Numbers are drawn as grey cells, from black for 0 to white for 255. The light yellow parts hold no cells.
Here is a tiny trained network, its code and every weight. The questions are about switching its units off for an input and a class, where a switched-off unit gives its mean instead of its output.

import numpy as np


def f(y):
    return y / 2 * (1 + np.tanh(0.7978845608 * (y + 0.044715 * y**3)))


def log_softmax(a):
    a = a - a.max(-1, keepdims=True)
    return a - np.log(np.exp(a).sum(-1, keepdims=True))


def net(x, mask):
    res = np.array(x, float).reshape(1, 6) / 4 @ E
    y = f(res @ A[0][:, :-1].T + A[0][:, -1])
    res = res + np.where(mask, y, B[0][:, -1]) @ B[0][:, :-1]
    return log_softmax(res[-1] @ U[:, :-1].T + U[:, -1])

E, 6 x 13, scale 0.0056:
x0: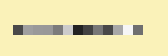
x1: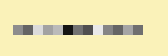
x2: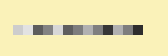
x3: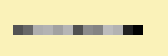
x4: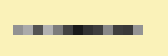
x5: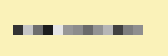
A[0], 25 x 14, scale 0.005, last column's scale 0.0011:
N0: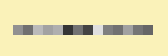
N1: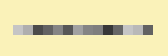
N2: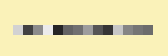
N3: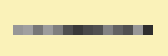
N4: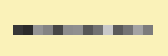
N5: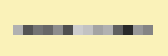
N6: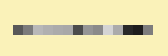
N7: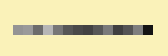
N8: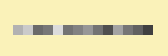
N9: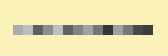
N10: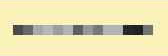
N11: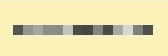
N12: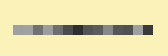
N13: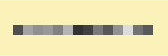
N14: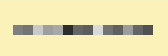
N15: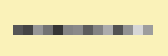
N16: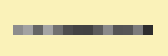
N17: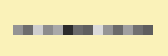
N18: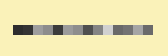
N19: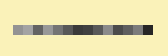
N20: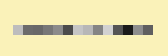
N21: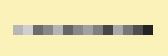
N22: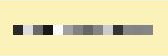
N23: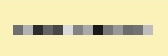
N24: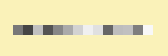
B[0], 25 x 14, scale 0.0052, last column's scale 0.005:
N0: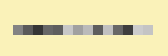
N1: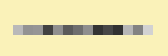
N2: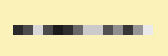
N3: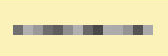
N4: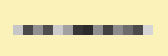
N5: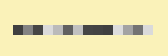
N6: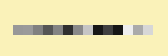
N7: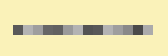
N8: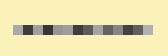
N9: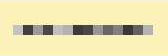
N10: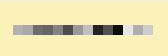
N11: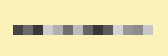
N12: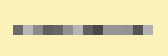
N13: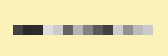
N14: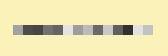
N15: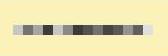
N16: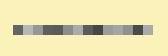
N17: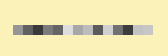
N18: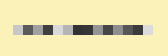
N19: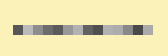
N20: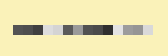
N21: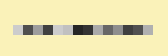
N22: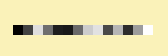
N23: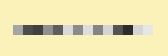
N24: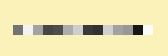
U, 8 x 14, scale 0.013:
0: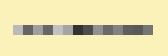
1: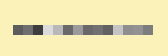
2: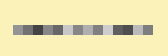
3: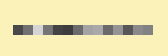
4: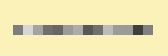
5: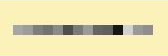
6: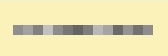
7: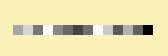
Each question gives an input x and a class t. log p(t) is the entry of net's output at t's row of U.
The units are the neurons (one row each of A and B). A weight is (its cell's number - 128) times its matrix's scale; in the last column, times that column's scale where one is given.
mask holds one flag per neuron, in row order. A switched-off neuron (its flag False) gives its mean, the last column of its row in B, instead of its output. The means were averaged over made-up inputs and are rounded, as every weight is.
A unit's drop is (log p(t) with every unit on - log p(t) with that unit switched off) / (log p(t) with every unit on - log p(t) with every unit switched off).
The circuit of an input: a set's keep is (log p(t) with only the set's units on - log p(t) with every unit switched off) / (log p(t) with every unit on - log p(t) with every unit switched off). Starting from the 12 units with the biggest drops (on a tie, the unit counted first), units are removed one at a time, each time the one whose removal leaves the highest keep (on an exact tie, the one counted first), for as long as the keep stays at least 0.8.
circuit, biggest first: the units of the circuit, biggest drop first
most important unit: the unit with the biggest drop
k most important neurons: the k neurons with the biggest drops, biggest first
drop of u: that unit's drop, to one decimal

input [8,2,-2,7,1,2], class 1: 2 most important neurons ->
(N13, N11)
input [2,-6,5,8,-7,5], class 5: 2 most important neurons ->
(N6, N10)
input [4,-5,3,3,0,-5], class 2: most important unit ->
N23
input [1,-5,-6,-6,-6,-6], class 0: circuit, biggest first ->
(N15, N18)
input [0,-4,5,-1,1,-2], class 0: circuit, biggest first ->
(N21, N9)
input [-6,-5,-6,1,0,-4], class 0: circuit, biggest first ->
(N18, N4)
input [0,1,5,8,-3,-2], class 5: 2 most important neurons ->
(N6, N10)
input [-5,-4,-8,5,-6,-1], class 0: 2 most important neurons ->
(N18, N4)
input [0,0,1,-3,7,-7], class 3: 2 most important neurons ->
(N2, N24)
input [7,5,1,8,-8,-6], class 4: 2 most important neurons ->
(N24, N20)
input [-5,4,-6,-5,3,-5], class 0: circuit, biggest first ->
(N15, N4)
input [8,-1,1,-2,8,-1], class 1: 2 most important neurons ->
(N13, N11)
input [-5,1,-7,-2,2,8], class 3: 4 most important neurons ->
(N22, N21, N9, N8)
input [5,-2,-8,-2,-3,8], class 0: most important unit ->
N18
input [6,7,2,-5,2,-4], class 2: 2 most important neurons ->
(N14, N0)
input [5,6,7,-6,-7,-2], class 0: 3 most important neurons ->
(N21, N9, N8)
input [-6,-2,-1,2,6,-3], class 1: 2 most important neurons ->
(N20, N24)
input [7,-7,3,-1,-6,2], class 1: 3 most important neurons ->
(N11, N13, N14)
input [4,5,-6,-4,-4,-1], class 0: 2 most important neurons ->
(N15, N18)
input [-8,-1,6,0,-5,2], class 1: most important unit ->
N5
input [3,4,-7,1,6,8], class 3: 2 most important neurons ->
(N22, N21)
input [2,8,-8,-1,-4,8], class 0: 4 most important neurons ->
(N18, N4, N15, N23)
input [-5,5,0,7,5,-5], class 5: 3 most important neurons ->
(N6, N10, N22)
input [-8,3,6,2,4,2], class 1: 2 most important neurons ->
(N20, N5)
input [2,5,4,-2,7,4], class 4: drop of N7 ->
0.1
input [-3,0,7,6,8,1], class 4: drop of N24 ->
-0.1
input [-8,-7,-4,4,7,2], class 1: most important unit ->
N20
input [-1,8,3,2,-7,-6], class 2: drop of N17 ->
0.2
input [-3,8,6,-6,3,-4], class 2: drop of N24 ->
0.0
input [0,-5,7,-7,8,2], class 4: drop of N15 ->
0.1
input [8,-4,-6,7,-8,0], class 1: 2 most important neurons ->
(N13, N11)
